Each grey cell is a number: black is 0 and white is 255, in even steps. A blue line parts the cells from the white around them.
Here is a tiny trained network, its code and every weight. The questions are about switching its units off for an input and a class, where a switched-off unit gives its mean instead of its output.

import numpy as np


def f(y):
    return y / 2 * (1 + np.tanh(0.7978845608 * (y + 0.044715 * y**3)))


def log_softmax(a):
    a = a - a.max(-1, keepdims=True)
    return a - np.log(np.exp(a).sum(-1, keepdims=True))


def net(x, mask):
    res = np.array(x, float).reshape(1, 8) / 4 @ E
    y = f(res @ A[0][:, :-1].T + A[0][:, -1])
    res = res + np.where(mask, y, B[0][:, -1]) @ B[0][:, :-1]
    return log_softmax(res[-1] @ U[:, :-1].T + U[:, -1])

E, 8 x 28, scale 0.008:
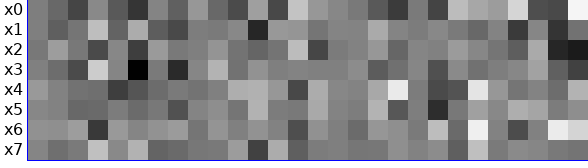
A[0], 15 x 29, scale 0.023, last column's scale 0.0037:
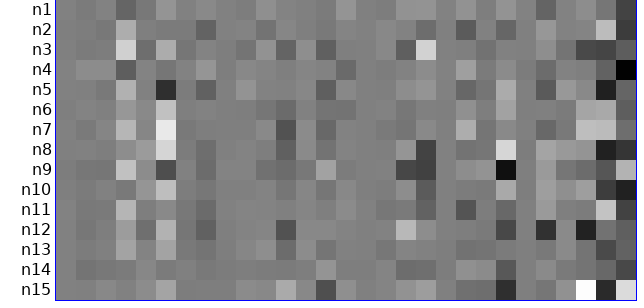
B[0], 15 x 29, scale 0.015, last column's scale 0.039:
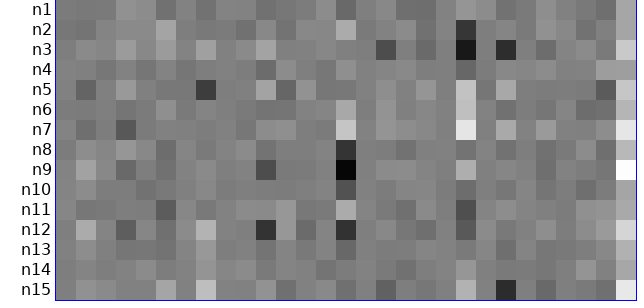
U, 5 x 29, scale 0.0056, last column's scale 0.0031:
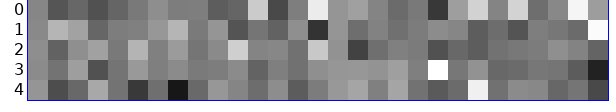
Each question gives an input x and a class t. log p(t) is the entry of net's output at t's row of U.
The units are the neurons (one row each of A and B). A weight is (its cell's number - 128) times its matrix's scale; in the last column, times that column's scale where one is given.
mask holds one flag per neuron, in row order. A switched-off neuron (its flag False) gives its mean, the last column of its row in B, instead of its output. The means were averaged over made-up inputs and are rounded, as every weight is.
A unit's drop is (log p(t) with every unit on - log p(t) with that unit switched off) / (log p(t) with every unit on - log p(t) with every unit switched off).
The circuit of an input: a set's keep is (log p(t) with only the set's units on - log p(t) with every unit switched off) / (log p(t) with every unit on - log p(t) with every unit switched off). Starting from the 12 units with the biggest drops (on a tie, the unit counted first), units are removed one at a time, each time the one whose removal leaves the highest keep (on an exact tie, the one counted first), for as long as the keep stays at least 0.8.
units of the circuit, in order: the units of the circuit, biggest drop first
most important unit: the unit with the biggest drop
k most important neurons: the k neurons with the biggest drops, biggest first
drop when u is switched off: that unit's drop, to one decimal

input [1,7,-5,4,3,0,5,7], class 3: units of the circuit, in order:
n7
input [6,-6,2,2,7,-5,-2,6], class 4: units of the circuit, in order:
n15; n12
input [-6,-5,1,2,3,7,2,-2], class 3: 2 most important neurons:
n12; n5
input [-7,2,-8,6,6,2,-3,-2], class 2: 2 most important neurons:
n9; n3
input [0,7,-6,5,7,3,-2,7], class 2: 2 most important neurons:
n3; n9
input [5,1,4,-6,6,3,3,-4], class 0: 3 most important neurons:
n9; n15; n5
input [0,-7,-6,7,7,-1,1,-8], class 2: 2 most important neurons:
n9; n7
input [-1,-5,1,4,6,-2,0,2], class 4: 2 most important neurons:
n15; n7
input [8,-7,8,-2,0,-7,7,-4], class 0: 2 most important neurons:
n9; n15
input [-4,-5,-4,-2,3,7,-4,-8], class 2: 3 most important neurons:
n9; n12; n8
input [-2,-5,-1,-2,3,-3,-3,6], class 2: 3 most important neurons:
n9; n12; n3
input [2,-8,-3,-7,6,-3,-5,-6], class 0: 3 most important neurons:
n9; n15; n3
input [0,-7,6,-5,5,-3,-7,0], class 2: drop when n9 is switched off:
0.6
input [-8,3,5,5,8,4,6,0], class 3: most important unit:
n5
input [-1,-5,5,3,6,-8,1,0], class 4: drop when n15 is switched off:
0.2
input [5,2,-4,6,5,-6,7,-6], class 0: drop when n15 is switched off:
0.1
